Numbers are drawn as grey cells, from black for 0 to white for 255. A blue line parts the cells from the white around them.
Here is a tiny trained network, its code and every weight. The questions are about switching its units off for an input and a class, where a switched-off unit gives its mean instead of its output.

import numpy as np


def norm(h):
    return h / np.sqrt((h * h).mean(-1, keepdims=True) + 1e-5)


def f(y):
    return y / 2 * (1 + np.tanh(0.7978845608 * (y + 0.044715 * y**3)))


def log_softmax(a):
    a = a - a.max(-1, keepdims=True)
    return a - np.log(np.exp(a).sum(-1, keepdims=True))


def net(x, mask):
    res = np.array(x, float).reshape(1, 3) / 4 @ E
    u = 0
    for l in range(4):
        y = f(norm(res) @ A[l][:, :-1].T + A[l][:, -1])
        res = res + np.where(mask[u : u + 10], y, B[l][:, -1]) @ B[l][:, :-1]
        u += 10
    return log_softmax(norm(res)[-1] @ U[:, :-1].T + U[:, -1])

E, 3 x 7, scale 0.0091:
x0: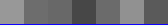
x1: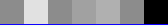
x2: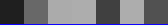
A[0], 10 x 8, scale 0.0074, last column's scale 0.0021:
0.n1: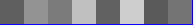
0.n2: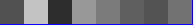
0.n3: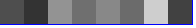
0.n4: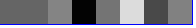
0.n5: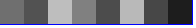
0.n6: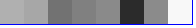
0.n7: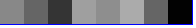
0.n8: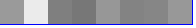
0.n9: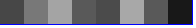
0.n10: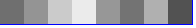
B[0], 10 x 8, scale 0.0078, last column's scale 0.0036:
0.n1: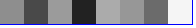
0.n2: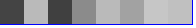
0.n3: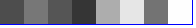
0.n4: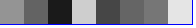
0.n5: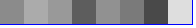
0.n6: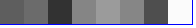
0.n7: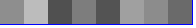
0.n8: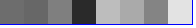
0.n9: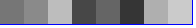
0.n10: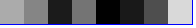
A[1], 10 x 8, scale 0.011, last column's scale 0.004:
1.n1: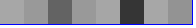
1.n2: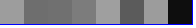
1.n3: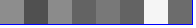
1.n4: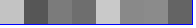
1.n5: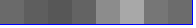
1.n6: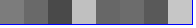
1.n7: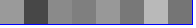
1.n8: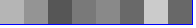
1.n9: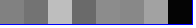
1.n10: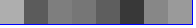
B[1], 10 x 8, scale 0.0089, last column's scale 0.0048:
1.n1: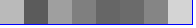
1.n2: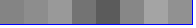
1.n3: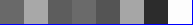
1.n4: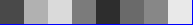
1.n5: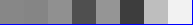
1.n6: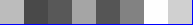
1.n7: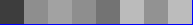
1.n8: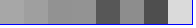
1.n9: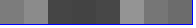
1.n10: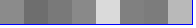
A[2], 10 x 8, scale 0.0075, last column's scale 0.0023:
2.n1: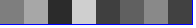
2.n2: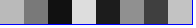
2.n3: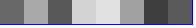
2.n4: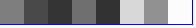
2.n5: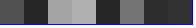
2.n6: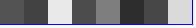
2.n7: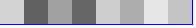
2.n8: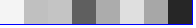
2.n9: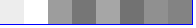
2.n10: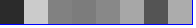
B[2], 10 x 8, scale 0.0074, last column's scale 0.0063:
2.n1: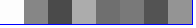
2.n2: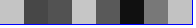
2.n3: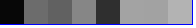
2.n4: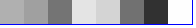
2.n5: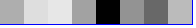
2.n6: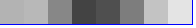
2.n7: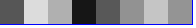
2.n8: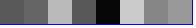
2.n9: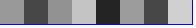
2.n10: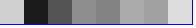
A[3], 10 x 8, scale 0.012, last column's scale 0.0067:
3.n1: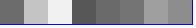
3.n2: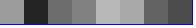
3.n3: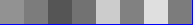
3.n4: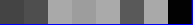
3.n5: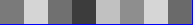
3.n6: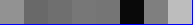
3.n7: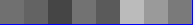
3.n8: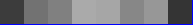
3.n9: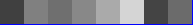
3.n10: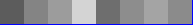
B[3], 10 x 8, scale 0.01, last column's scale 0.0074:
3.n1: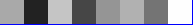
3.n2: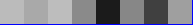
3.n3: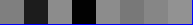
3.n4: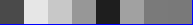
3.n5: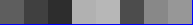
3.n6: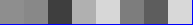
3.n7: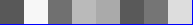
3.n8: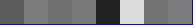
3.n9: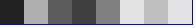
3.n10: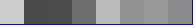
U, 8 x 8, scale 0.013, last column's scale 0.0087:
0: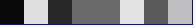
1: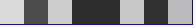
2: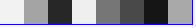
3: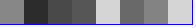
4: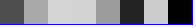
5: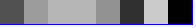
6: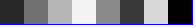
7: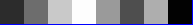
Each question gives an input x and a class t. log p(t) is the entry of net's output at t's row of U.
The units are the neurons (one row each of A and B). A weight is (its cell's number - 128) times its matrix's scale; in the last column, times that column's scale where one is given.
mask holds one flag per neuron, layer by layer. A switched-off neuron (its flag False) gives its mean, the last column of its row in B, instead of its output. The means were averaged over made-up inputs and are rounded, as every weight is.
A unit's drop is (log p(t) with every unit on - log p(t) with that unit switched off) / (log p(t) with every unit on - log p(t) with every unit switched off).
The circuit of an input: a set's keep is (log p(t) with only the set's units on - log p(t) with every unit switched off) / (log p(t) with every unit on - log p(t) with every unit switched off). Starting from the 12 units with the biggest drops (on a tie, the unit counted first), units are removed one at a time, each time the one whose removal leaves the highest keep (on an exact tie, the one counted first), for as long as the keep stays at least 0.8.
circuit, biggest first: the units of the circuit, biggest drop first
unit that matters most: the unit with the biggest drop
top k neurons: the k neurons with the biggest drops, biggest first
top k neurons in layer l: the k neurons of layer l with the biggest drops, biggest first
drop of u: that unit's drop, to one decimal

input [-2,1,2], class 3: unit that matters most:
0.n1
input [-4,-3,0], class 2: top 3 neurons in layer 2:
2.n4; 2.n6; 2.n1
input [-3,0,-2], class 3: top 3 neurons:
0.n6; 1.n3; 3.n3
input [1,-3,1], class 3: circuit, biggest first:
1.n5; 2.n9
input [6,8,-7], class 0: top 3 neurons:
0.n8; 0.n10; 0.n6
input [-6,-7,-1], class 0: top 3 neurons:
0.n3; 0.n4; 1.n3
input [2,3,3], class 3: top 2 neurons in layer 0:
0.n1; 0.n9
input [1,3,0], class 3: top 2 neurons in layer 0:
0.n8; 0.n1
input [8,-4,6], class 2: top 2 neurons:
0.n4; 1.n4
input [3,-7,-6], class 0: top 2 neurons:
1.n3; 0.n3
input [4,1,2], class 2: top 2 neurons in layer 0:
0.n4; 0.n8
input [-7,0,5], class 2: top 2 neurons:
0.n10; 1.n6
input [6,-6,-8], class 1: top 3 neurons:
0.n10; 1.n8; 1.n4
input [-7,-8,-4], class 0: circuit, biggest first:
1.n3
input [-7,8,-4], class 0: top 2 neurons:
0.n8; 0.n4
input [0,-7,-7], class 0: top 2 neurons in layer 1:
1.n3; 1.n7
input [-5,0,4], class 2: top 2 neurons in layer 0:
0.n10; 0.n8
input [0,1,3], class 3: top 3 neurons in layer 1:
1.n4; 1.n8; 1.n3
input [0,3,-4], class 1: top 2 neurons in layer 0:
0.n3; 0.n1
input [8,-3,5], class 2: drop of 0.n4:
1.4
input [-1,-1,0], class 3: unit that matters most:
0.n3
